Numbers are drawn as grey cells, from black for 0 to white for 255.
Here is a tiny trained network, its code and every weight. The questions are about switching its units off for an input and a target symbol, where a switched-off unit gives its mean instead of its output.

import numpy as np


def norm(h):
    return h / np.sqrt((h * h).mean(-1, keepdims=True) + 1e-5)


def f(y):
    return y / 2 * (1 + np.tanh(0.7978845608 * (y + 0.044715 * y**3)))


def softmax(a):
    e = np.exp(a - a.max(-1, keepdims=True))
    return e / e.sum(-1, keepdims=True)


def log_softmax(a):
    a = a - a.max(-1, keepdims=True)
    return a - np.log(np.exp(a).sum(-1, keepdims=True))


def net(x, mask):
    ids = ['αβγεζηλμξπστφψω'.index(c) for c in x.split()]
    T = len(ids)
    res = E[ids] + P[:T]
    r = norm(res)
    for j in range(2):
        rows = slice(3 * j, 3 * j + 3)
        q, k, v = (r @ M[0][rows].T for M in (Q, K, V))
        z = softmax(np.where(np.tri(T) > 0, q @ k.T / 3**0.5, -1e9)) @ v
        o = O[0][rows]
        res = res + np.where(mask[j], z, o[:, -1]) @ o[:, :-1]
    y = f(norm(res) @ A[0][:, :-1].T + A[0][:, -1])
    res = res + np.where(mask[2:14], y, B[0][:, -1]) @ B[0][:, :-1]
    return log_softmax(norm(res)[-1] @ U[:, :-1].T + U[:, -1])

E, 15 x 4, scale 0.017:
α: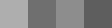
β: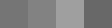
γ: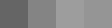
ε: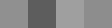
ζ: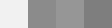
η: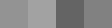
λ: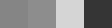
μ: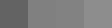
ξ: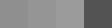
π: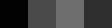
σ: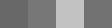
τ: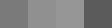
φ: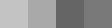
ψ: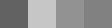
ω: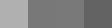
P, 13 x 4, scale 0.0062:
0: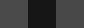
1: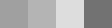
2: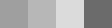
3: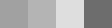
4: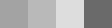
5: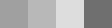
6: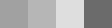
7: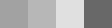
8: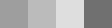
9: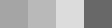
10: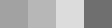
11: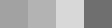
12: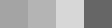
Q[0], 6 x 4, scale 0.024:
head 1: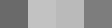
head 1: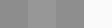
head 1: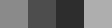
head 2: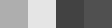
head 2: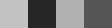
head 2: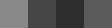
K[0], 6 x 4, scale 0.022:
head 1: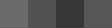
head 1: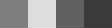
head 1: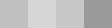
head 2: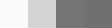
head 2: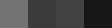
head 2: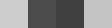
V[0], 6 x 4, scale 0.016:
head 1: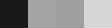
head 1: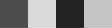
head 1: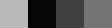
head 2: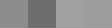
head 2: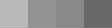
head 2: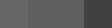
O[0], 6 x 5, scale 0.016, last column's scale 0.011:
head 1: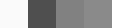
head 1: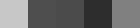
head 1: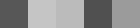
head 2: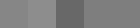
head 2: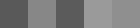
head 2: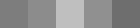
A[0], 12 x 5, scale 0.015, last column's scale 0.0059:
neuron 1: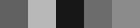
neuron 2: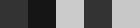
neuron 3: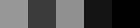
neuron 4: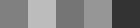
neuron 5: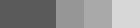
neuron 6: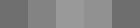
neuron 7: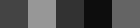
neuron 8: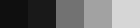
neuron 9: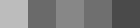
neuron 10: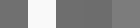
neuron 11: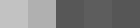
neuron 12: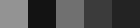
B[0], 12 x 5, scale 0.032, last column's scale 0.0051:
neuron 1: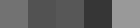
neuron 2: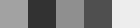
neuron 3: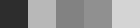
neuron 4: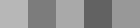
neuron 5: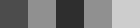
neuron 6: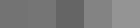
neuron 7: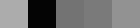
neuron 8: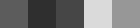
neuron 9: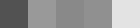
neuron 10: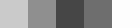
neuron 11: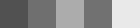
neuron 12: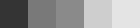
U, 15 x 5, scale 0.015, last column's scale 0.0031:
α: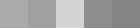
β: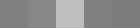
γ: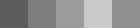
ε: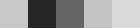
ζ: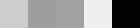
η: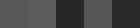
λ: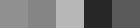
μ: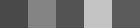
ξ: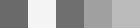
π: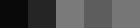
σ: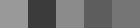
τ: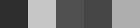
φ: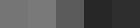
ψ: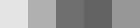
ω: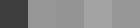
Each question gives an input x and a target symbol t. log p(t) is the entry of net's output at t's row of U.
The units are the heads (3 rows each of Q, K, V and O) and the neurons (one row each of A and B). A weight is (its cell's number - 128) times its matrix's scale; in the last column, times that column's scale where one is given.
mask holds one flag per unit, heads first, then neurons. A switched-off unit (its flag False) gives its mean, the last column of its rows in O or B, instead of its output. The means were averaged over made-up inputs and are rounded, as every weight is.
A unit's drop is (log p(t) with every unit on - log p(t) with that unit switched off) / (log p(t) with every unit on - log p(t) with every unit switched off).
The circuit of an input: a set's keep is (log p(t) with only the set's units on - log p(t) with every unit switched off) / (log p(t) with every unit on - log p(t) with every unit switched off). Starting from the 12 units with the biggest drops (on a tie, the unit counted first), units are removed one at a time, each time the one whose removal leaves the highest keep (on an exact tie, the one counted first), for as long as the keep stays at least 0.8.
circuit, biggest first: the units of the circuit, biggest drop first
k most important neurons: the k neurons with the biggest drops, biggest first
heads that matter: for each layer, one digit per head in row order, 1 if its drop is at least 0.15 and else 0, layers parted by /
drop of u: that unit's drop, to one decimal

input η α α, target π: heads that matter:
10
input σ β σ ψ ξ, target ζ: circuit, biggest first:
head 1
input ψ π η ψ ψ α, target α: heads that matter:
01
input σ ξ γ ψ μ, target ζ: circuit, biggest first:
head 1; neuron 2
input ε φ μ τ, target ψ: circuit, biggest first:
head 1; neuron 10; neuron 3
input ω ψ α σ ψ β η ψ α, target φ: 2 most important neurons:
neuron 10; neuron 7
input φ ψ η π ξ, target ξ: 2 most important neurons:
neuron 2; neuron 5
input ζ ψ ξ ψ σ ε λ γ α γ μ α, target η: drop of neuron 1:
0.0
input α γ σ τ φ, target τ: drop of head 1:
0.4
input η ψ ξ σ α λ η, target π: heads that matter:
00
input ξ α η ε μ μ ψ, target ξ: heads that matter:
10
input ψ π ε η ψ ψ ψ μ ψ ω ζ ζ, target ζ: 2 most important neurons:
neuron 3; neuron 12
